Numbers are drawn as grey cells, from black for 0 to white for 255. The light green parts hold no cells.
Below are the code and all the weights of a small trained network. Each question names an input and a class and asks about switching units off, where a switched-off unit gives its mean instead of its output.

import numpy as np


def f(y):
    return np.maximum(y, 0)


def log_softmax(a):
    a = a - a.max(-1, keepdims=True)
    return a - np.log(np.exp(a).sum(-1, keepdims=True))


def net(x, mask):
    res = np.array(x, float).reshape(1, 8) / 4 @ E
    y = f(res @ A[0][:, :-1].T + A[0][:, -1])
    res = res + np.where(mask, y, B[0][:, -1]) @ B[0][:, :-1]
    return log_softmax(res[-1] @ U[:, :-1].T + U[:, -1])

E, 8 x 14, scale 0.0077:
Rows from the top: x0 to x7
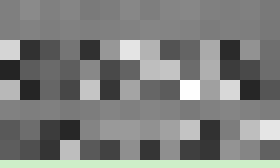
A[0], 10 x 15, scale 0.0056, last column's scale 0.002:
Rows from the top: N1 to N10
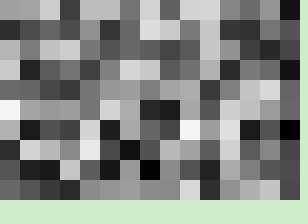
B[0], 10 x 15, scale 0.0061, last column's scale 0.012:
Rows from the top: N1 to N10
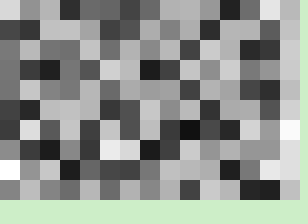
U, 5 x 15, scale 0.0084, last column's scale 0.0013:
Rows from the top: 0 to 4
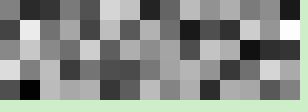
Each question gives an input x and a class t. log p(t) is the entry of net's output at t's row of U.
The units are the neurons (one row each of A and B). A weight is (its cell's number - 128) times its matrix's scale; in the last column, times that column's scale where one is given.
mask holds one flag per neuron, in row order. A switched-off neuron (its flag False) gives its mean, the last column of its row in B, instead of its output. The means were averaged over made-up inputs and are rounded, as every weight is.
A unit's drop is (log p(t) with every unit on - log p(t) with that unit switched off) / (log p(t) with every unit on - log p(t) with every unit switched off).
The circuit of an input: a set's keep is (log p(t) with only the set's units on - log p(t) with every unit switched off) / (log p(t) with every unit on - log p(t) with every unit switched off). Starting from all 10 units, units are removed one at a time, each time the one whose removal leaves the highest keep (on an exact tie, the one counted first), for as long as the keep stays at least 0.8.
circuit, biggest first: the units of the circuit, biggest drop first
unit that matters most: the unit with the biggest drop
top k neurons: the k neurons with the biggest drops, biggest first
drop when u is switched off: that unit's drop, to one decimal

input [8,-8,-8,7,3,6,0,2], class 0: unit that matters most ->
N8
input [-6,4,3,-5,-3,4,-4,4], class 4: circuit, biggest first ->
N7, N6
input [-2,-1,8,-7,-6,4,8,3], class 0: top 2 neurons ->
N4, N7
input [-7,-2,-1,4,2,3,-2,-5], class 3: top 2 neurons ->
N1, N6
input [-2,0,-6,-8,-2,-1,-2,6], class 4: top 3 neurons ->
N6, N4, N1
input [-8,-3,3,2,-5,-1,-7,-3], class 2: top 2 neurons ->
N7, N3
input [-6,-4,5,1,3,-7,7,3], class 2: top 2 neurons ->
N10, N5
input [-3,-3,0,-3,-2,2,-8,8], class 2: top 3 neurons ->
N3, N1, N7
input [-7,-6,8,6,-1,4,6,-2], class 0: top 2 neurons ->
N4, N6
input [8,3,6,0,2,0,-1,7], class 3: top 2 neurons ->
N9, N8
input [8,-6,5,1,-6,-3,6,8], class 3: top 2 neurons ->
N9, N7
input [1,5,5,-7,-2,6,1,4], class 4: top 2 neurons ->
N6, N8
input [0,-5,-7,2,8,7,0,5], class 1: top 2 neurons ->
N7, N4
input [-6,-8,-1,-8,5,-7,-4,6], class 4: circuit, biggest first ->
N6
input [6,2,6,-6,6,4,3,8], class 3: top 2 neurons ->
N9, N8
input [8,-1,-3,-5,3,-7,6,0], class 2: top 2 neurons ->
N10, N5
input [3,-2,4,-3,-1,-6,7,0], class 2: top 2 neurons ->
N10, N5
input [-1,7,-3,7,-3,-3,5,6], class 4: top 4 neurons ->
N2, N7, N1, N3
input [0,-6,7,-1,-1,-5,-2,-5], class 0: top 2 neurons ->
N4, N9
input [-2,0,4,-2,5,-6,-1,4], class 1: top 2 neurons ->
N7, N8
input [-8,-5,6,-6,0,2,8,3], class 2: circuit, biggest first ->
N10, N5
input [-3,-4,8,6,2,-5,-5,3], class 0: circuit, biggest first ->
N4
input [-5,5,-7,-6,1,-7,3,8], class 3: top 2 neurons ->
N9, N4
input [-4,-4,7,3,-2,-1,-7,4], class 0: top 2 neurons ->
N4, N10
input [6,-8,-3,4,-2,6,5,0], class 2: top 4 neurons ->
N7, N6, N5, N10
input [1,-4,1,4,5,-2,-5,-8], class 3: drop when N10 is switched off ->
0.1
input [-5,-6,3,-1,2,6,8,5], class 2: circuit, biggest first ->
N10
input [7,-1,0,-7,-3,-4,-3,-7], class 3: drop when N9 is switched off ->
-0.3
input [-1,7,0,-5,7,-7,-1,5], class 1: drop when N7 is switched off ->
1.1
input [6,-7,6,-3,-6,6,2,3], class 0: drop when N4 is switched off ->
0.6
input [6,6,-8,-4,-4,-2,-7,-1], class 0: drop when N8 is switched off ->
1.1
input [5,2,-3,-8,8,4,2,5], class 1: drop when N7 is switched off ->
1.3
